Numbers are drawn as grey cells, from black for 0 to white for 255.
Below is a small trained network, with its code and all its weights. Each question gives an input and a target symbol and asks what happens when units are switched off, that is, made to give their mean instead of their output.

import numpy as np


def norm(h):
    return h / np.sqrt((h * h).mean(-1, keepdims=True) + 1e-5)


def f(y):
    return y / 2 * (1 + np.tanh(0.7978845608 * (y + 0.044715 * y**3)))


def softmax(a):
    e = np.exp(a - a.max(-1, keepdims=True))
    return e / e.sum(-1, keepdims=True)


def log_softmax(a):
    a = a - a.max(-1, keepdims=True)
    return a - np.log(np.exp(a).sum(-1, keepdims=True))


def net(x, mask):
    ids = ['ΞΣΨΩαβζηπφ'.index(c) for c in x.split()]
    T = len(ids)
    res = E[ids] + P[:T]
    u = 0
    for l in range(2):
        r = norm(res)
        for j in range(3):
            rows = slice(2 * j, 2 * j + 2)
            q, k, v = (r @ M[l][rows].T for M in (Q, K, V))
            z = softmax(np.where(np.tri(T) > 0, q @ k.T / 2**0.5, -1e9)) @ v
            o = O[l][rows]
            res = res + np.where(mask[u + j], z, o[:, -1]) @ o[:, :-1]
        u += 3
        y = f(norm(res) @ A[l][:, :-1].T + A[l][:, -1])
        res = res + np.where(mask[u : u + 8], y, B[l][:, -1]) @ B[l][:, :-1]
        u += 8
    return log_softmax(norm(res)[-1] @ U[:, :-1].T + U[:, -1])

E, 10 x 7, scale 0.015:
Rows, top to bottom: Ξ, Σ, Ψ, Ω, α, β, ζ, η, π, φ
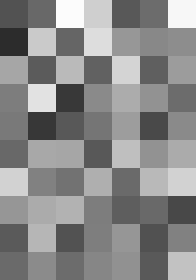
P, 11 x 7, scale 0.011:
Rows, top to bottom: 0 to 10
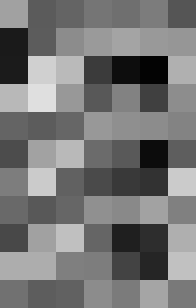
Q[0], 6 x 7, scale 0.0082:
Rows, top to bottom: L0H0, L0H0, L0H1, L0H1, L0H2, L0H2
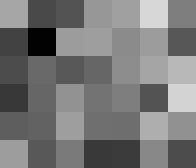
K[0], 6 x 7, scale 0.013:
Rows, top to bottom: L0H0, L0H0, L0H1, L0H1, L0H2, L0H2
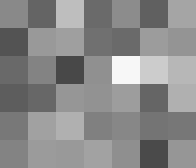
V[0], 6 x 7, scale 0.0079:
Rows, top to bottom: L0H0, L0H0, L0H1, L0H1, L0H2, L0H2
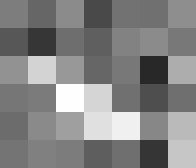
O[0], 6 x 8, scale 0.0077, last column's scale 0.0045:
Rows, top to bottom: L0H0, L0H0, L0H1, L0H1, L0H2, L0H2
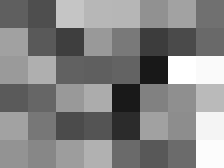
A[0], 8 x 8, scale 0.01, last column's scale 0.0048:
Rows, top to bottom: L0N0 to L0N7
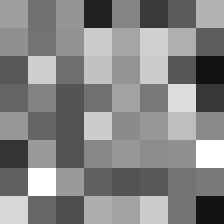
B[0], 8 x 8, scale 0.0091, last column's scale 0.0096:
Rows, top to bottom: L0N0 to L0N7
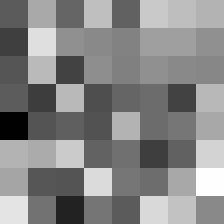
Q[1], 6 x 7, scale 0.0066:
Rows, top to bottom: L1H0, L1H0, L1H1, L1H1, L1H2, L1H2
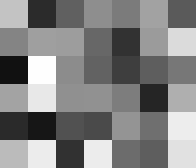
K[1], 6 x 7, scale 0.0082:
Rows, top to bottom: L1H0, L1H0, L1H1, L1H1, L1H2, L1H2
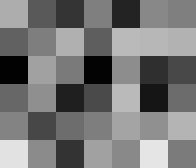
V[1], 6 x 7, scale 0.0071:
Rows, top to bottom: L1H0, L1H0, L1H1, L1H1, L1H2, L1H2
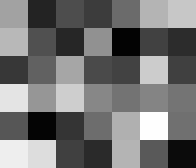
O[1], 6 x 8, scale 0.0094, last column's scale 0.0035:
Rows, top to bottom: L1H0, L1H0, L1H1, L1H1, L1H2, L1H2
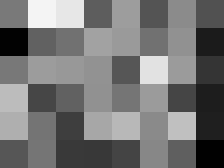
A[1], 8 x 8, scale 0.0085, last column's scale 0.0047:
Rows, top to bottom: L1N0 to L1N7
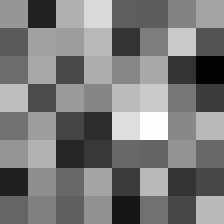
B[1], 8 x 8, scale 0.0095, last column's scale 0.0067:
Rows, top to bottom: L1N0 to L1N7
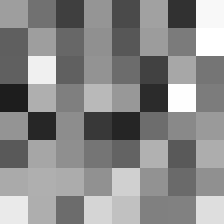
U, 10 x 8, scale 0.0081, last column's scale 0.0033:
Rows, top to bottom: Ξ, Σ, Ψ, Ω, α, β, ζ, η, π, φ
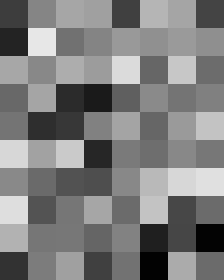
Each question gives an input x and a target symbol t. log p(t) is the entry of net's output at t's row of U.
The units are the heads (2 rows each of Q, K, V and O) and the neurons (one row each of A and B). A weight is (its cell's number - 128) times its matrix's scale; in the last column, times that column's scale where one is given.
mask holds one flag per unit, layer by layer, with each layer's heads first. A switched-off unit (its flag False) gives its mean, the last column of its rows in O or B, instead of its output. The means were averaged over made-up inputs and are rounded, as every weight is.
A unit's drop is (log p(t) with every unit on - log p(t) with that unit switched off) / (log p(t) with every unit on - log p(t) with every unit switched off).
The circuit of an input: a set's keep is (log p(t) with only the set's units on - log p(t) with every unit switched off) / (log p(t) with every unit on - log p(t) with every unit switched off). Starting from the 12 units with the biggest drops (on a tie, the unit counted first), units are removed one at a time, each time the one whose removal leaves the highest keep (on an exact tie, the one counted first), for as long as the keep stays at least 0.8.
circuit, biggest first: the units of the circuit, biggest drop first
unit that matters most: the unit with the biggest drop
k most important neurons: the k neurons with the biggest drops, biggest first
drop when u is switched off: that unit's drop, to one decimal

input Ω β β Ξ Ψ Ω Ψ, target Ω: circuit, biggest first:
L1H2, L0H1
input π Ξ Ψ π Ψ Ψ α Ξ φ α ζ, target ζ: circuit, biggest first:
L0N7, L0N6, L0N4
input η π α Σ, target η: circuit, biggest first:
L1H0, L0N5, L1N0, L0H2
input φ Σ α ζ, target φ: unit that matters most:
L1H1
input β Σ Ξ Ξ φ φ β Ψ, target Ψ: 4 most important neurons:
L0N5, L0N6, L1N3, L0N4
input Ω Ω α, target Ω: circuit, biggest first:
L1H2, L0H1
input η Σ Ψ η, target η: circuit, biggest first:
L1H0, L0H2, L0N5
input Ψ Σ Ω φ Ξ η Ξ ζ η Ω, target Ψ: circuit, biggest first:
L1H2, L0N5
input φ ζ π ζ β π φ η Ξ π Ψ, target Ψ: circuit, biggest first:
L0N5, L1H2, L1H0
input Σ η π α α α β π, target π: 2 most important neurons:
L0N5, L1N7
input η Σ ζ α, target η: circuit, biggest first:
L1H0, L0H2, L1N0, L1H2
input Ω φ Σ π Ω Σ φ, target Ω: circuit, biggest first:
L1H2, L0H1
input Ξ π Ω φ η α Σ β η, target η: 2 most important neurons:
L0N5, L1N0
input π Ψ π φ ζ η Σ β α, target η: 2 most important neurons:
L1N0, L0N1
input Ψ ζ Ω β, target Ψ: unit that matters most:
L1H2
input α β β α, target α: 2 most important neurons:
L0N5, L0N0
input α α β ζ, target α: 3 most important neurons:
L0N4, L0N5, L0N0
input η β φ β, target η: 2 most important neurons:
L0N5, L0N6
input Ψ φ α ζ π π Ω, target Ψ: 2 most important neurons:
L0N0, L0N5
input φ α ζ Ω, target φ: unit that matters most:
L0H1
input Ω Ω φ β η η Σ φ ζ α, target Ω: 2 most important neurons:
L0N0, L1N5
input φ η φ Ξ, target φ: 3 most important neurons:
L0N0, L1N7, L0N6
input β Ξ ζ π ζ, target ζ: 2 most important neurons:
L0N7, L0N4
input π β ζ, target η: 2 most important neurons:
L0N5, L1N0
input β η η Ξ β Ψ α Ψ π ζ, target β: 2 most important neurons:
L0N6, L0N0
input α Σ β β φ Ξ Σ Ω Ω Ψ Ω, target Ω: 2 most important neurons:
L0N7, L1N4
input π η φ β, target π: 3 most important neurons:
L0N4, L0N6, L1N0
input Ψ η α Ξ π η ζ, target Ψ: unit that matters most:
L1H2
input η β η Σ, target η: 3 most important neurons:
L0N6, L1N0, L0N5
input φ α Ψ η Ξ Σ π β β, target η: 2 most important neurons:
L0N1, L1N0
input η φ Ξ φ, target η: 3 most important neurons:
L0N5, L1N0, L0N6
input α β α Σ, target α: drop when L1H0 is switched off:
0.2
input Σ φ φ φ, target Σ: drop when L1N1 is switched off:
0.1
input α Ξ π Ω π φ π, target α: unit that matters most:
L0H1
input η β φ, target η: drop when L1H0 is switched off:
0.3
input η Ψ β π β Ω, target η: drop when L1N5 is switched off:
0.0
